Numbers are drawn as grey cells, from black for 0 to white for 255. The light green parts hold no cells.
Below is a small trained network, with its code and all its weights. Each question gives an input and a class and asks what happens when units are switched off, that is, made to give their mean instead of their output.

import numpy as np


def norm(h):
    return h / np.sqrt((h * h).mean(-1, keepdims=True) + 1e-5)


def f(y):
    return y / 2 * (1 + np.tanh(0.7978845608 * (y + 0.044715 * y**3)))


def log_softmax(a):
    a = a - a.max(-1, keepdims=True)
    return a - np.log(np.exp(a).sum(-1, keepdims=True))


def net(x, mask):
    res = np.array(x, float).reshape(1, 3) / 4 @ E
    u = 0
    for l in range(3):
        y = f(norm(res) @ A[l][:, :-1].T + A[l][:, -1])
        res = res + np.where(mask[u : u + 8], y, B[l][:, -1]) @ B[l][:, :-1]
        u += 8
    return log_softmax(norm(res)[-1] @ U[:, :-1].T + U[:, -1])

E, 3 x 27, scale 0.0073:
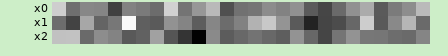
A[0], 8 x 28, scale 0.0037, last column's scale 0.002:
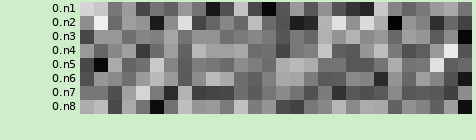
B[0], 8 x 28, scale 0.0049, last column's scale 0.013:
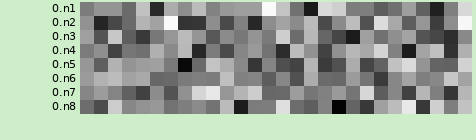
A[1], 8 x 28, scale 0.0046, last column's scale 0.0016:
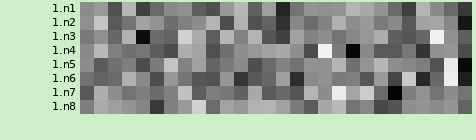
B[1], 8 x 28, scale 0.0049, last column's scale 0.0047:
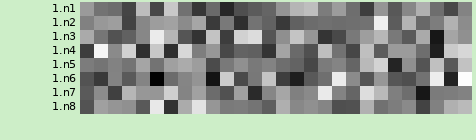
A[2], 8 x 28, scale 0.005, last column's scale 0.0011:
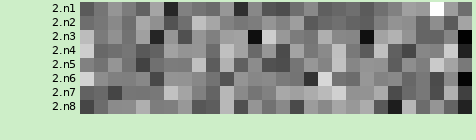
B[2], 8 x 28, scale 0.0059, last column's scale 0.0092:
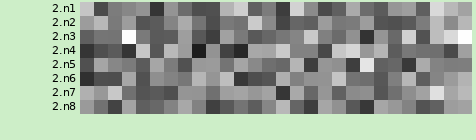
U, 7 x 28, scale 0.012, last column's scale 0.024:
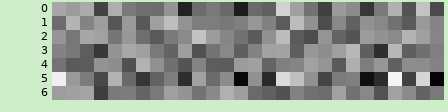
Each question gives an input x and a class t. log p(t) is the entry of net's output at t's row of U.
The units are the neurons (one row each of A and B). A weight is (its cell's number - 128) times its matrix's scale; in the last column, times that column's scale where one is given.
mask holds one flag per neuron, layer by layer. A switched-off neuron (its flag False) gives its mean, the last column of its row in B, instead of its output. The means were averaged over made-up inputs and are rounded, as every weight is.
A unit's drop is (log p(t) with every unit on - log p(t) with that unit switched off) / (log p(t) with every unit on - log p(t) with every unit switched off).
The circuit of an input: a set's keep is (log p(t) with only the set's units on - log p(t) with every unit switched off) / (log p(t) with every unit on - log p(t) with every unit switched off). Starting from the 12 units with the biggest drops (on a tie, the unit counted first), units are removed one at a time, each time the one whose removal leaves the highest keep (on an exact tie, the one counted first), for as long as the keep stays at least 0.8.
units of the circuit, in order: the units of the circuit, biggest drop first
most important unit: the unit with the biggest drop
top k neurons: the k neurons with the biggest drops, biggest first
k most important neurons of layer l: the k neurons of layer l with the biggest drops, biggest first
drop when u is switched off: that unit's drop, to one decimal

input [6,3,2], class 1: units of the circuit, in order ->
0.n1; 0.n2
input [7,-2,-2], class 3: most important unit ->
0.n4
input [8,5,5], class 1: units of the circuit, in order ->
0.n2; 0.n1
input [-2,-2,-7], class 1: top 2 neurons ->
0.n2; 0.n8
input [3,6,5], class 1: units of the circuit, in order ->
0.n1; 0.n2
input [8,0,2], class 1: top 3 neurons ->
0.n1; 0.n2; 1.n4
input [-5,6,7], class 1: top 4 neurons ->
0.n2; 0.n1; 0.n4; 1.n4
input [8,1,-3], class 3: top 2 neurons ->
0.n4; 0.n8
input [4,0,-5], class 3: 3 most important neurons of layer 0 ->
0.n4; 0.n8; 0.n1
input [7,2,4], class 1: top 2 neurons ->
0.n1; 0.n2
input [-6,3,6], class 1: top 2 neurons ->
0.n2; 0.n5
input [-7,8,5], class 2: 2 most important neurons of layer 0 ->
0.n1; 0.n2
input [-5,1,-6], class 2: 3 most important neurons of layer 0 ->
0.n1; 0.n6; 0.n2
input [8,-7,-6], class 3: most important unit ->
0.n4
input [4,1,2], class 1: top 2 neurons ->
0.n1; 0.n2
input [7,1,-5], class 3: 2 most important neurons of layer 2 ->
2.n3; 2.n4
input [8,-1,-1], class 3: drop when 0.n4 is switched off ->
1.3
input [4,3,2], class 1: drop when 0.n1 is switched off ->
1.4
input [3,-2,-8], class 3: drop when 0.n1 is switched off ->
0.6
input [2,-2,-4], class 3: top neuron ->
0.n1
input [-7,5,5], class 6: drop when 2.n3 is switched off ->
0.2
